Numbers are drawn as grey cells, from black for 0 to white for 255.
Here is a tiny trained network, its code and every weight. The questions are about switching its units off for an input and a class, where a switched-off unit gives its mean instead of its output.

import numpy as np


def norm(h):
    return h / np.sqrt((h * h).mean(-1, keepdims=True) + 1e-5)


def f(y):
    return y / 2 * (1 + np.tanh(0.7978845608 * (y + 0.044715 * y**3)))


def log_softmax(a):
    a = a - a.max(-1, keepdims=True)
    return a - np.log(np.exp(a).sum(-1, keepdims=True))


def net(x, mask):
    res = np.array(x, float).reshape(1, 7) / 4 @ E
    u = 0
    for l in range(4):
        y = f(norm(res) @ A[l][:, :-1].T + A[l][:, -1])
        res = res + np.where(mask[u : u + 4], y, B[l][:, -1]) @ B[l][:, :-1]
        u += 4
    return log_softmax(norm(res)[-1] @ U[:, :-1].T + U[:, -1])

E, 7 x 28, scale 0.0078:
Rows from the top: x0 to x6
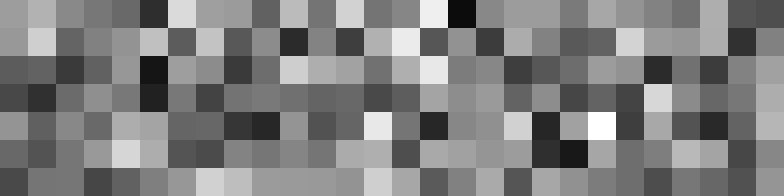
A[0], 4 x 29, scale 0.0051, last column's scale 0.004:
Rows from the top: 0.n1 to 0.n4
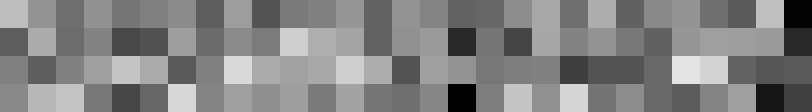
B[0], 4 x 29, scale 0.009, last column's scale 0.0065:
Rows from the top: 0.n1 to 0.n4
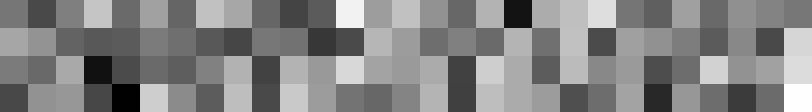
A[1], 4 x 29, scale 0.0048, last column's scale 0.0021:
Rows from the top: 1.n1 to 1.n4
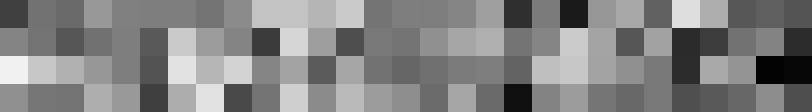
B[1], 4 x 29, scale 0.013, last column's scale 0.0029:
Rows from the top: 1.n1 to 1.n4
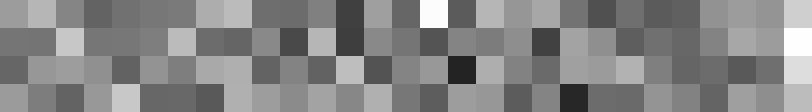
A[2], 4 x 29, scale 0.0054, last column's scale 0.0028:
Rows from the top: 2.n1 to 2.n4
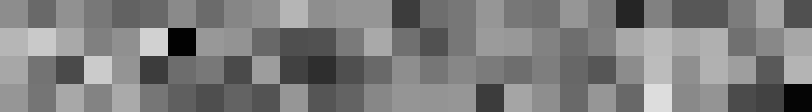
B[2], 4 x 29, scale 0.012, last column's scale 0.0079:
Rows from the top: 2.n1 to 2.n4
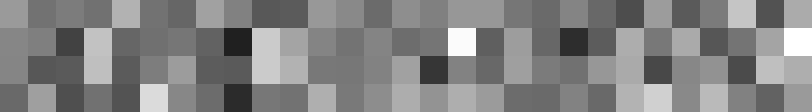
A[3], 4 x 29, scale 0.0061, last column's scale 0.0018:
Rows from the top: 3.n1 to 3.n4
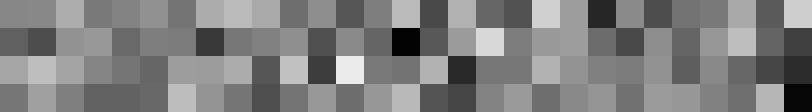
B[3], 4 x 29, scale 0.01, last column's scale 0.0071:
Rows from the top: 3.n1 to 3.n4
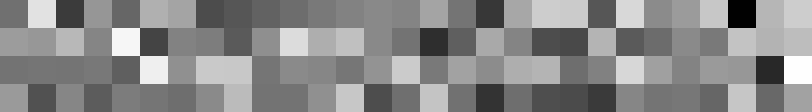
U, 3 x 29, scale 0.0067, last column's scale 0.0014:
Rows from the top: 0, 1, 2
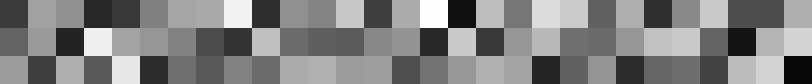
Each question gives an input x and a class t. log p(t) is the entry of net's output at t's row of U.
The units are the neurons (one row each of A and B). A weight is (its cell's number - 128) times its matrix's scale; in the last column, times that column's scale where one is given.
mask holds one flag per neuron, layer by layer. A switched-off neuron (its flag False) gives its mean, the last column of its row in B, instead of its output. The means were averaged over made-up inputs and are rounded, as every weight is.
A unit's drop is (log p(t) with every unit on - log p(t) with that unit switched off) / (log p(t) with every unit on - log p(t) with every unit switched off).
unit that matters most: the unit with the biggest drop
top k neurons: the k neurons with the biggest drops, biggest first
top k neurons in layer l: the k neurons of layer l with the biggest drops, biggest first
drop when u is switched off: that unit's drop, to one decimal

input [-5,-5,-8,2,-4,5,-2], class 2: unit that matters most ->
0.n3
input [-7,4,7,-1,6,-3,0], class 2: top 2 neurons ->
(2.n2 1.n2)
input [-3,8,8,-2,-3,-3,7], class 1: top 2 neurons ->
(0.n4 1.n4)
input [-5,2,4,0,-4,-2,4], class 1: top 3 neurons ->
(0.n4 0.n3 1.n4)
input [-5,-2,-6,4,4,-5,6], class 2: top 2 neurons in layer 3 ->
(3.n2 3.n3)
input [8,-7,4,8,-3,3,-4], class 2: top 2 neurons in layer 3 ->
(3.n2 3.n1)
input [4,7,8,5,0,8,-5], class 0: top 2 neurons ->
(1.n1 2.n2)
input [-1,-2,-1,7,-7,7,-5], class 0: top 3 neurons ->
(0.n3 1.n1 2.n2)
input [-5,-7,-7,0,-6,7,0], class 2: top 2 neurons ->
(3.n2 0.n4)
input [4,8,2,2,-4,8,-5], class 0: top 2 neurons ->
(0.n3 1.n1)
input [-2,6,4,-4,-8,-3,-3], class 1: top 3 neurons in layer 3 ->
(3.n1 3.n3 3.n4)
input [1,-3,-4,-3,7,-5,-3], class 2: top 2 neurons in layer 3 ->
(3.n2 3.n1)
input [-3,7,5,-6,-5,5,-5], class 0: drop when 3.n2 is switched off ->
0.1
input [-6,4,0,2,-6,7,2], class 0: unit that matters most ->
0.n3
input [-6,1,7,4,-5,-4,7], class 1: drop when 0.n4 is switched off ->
0.3
